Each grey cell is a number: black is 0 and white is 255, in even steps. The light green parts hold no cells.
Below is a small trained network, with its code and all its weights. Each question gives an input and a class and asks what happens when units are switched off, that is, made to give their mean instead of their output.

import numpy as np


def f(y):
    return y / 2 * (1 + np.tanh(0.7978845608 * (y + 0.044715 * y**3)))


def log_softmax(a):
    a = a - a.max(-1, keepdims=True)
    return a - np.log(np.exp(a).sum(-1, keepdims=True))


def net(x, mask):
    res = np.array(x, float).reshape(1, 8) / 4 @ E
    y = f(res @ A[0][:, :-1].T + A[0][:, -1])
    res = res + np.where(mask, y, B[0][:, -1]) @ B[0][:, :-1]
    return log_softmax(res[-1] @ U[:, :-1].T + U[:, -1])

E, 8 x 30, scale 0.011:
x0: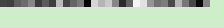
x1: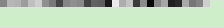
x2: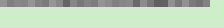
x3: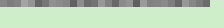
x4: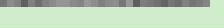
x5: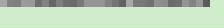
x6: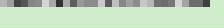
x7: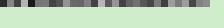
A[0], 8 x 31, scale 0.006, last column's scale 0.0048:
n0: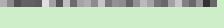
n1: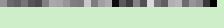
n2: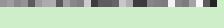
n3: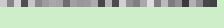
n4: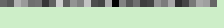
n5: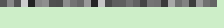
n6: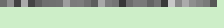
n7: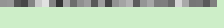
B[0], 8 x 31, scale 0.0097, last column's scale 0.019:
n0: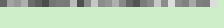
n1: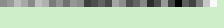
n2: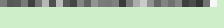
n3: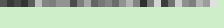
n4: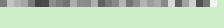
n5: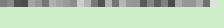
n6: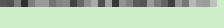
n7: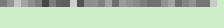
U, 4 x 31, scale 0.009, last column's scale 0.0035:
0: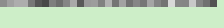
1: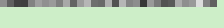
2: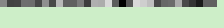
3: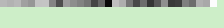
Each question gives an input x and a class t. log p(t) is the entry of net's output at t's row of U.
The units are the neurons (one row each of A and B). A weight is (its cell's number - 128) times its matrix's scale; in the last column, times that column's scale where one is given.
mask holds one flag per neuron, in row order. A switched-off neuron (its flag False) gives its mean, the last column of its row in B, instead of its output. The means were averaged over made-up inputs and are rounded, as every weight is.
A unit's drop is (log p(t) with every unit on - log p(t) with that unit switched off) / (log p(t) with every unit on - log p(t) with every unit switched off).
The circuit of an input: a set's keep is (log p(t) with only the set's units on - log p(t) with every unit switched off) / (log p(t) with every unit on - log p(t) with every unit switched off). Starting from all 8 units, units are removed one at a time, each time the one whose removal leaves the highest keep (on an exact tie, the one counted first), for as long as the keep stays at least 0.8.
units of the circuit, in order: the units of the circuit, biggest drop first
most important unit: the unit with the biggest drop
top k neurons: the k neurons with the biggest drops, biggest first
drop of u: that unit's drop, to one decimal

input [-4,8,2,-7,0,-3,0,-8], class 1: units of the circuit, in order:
(n3)
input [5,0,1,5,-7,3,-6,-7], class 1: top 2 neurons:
(n3; n2)
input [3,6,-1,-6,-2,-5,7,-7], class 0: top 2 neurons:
(n7; n1)
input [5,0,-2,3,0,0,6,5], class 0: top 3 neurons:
(n2; n0; n3)
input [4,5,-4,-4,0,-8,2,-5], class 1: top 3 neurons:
(n1; n2; n4)
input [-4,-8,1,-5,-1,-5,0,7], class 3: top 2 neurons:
(n1; n3)
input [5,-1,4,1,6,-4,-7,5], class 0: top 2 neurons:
(n4; n2)
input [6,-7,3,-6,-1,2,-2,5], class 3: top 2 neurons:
(n1; n2)
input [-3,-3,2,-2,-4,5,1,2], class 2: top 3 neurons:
(n2; n3; n4)
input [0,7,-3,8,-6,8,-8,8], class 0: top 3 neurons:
(n4; n1; n3)
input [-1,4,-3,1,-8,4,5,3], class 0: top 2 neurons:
(n1; n7)
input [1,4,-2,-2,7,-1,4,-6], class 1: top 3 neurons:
(n1; n3; n4)
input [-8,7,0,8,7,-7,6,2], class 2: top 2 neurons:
(n2; n1)
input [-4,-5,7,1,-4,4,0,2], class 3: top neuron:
(n1)
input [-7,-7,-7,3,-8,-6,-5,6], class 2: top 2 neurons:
(n2; n3)
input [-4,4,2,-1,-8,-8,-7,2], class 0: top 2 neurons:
(n4; n1)
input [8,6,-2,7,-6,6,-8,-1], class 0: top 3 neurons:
(n2; n1; n4)
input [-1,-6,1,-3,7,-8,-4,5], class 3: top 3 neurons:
(n1; n3; n0)
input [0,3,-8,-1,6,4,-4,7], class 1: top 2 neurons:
(n5; n1)
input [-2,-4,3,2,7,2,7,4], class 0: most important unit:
n0
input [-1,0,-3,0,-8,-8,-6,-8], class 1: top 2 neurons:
(n3; n0)
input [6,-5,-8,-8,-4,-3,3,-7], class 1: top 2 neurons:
(n3; n2)
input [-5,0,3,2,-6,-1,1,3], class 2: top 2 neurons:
(n2; n3)
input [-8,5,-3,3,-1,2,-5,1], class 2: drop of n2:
0.8
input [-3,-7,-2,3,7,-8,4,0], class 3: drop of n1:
1.8
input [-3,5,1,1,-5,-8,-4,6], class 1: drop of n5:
0.4
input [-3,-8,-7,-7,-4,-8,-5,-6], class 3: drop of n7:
0.0
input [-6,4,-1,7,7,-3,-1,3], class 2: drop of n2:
0.7
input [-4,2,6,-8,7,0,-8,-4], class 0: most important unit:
n4
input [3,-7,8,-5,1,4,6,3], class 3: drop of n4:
0.2
